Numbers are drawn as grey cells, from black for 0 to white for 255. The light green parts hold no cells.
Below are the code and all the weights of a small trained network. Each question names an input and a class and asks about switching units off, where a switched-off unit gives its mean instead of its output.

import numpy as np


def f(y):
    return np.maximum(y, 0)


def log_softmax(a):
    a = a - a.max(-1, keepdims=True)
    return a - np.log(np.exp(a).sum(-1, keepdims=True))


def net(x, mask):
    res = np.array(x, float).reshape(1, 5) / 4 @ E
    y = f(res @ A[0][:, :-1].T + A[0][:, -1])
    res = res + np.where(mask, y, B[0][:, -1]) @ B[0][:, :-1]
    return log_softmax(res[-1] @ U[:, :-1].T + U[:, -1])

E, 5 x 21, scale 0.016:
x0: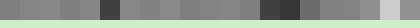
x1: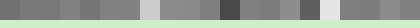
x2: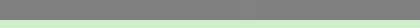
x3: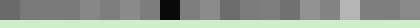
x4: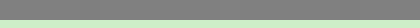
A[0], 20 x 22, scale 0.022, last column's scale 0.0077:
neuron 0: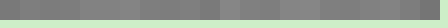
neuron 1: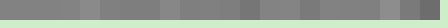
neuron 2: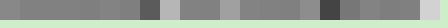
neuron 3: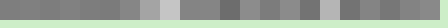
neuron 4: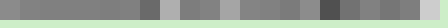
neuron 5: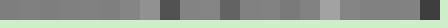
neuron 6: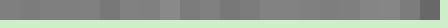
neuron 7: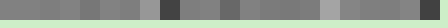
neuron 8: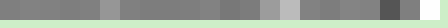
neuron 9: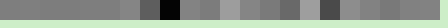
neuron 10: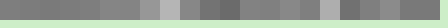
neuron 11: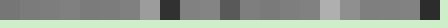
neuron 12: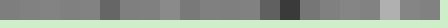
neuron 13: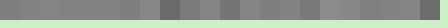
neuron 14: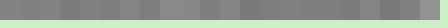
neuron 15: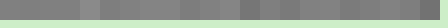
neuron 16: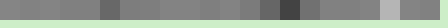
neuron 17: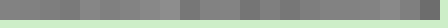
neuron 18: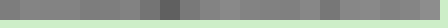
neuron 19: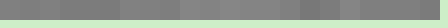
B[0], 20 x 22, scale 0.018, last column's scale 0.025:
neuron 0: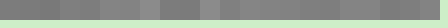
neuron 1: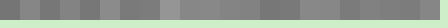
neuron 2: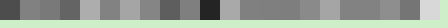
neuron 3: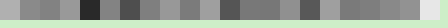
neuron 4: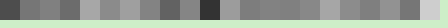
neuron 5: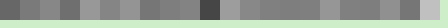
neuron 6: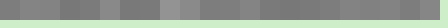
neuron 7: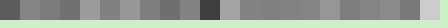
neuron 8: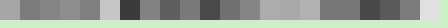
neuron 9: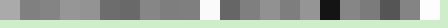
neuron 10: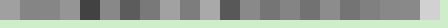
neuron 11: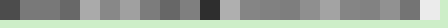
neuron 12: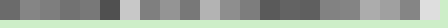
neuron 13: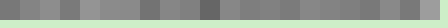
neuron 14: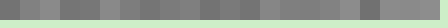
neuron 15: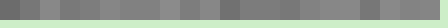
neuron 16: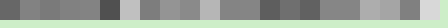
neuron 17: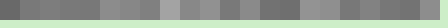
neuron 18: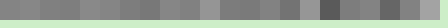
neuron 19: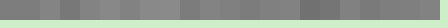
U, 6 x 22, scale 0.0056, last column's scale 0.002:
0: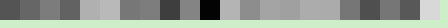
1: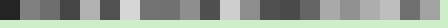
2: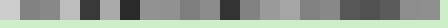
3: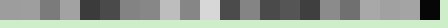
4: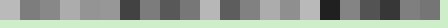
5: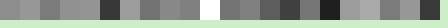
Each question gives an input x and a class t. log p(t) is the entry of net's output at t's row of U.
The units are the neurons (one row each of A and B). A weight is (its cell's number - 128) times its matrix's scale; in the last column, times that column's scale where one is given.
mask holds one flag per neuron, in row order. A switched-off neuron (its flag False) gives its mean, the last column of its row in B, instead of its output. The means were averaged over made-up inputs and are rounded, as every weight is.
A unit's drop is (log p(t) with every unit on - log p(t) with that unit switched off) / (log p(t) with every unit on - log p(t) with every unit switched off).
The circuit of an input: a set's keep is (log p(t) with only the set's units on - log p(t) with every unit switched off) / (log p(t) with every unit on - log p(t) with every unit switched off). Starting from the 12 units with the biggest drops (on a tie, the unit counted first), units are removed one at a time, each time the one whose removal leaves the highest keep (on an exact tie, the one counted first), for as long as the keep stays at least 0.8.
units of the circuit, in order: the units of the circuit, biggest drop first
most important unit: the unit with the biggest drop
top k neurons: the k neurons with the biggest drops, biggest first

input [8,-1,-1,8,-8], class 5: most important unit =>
neuron 9
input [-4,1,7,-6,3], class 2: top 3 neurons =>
(neuron 3; neuron 11; neuron 10)
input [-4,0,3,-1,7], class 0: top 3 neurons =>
(neuron 9; neuron 3; neuron 10)
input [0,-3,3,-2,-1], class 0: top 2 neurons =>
(neuron 12; neuron 16)
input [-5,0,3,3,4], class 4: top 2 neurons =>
(neuron 2; neuron 4)
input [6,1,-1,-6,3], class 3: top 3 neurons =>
(neuron 3; neuron 11; neuron 10)
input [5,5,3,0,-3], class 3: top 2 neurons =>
(neuron 2; neuron 3)
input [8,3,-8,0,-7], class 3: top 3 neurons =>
(neuron 2; neuron 4; neuron 11)
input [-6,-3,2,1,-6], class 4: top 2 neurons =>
(neuron 11; neuron 9)
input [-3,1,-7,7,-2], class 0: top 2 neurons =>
(neuron 11; neuron 7)
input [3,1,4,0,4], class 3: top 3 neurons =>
(neuron 11; neuron 2; neuron 9)
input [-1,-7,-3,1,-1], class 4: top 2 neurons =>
(neuron 9; neuron 11)
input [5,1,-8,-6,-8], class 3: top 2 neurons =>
(neuron 3; neuron 11)
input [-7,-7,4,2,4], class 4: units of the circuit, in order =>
(neuron 9)
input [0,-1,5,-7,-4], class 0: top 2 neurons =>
(neuron 12; neuron 16)
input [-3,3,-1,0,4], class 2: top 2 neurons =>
(neuron 2; neuron 4)
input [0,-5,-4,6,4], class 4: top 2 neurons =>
(neuron 12; neuron 16)
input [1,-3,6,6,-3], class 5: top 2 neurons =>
(neuron 8; neuron 9)
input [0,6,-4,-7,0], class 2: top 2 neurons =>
(neuron 12; neuron 16)
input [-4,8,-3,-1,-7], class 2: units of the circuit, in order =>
(neuron 3)
